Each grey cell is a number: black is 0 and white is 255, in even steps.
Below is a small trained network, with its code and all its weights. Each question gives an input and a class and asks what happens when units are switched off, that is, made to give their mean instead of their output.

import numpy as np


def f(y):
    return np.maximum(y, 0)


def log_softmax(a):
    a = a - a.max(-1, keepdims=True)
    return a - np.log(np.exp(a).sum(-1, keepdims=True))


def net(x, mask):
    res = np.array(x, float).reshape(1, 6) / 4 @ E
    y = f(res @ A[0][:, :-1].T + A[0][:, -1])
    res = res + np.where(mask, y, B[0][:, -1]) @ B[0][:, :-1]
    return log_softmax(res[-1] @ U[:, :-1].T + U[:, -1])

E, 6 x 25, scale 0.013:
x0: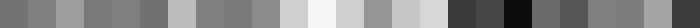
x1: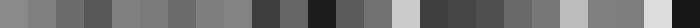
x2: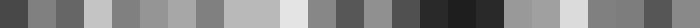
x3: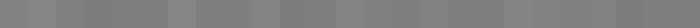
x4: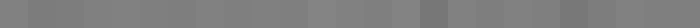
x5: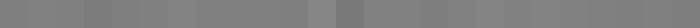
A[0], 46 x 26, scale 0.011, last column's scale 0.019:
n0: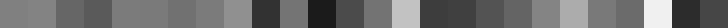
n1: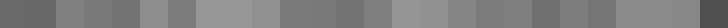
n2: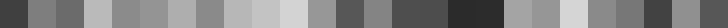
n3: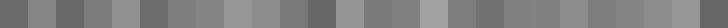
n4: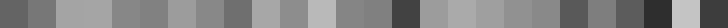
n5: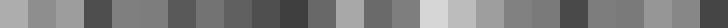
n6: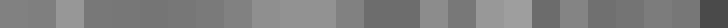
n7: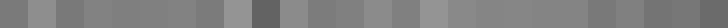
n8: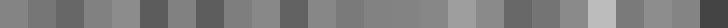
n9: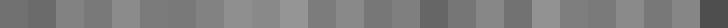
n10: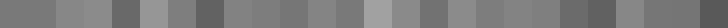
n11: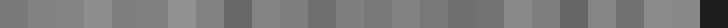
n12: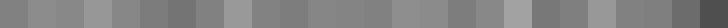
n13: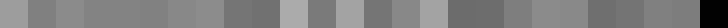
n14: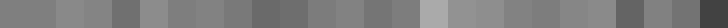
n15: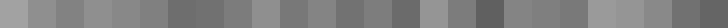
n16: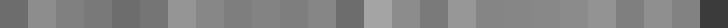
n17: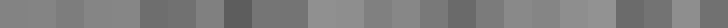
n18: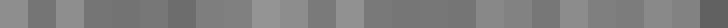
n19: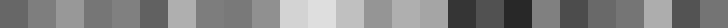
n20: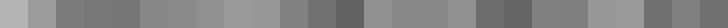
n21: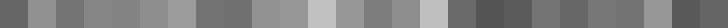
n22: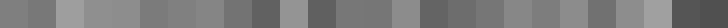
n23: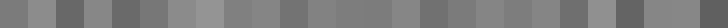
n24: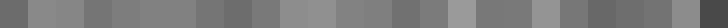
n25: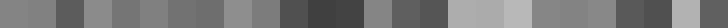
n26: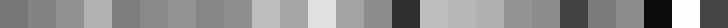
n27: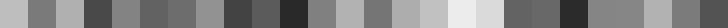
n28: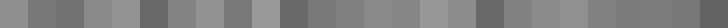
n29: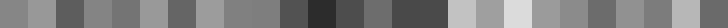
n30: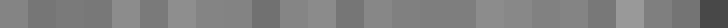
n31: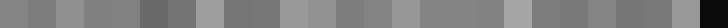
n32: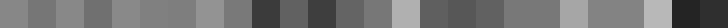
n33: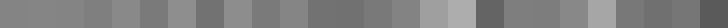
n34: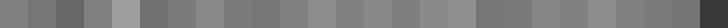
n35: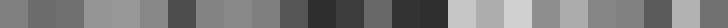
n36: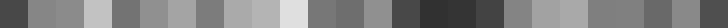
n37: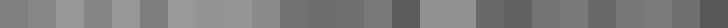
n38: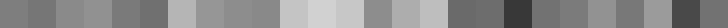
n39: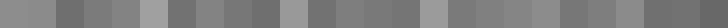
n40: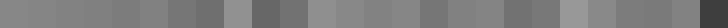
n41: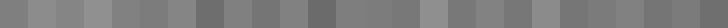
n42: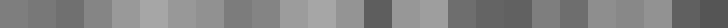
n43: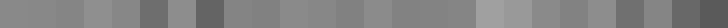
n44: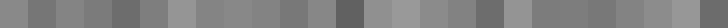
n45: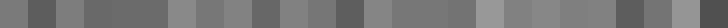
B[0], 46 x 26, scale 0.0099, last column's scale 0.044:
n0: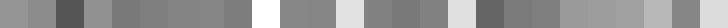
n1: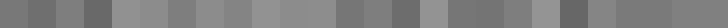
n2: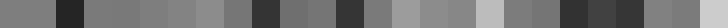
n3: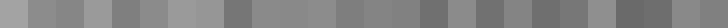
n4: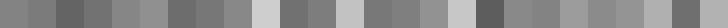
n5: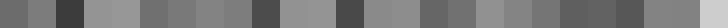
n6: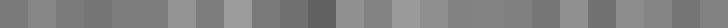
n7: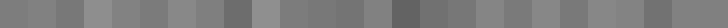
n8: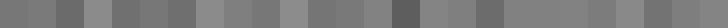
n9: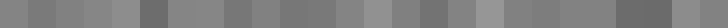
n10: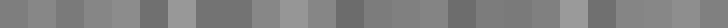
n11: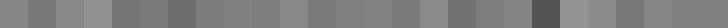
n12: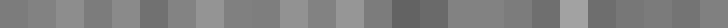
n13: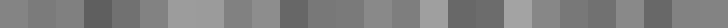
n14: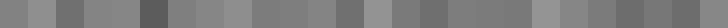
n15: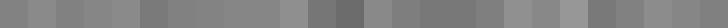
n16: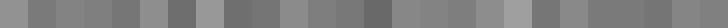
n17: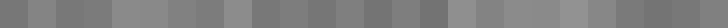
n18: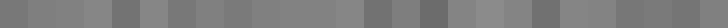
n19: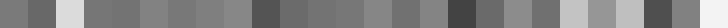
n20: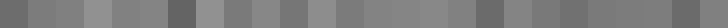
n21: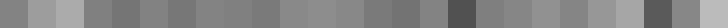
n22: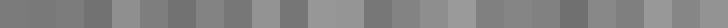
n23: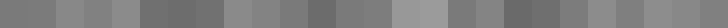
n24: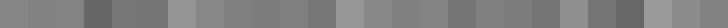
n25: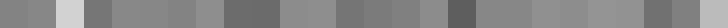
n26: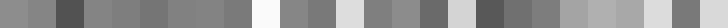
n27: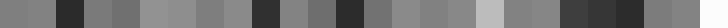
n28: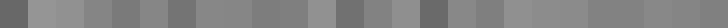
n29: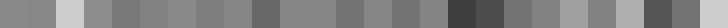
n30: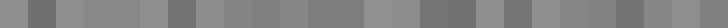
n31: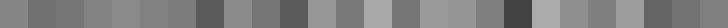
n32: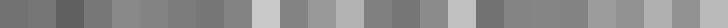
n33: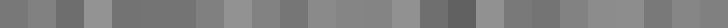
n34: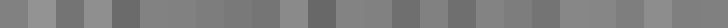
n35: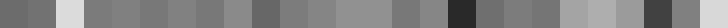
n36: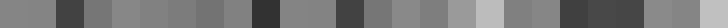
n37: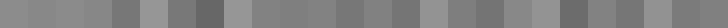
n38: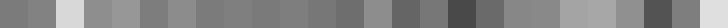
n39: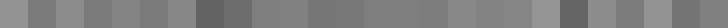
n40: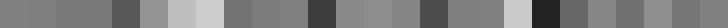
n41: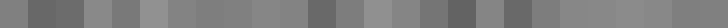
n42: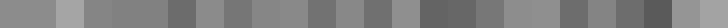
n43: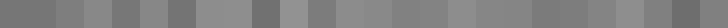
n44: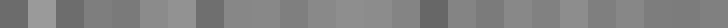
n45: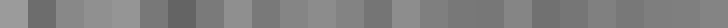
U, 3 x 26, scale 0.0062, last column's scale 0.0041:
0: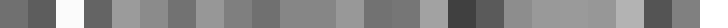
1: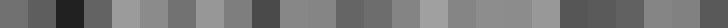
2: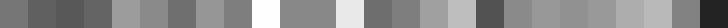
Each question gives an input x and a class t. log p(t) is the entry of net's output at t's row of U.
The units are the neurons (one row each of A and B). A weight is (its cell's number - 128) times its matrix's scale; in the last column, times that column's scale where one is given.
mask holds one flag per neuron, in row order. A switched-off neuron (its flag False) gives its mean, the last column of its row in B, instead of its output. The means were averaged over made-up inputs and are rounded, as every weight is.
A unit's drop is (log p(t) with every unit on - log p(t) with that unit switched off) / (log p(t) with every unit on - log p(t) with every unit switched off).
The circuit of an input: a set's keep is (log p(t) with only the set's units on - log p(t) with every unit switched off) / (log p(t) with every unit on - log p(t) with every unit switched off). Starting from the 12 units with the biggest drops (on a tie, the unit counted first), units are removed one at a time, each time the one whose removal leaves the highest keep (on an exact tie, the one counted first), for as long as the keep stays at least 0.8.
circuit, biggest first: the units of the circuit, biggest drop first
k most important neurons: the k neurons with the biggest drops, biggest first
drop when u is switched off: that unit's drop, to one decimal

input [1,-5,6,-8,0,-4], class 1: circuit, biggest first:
n2
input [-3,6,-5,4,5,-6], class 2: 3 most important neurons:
n0, n2, n32
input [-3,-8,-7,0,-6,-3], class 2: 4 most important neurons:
n26, n4, n2, n36
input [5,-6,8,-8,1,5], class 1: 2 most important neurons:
n2, n36
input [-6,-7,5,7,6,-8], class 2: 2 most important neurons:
n26, n4
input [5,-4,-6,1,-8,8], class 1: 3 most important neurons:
n27, n35, n5
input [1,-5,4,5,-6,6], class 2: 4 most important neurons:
n26, n27, n4, n5
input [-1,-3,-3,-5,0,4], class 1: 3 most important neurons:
n0, n32, n27
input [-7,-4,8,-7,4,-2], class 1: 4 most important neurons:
n2, n36, n19, n38
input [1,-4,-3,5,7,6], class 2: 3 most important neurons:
n26, n2, n36
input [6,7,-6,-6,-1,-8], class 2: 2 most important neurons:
n0, n32
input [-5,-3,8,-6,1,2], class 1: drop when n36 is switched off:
0.2
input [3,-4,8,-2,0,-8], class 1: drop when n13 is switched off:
0.0
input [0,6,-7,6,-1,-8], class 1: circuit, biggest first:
n27
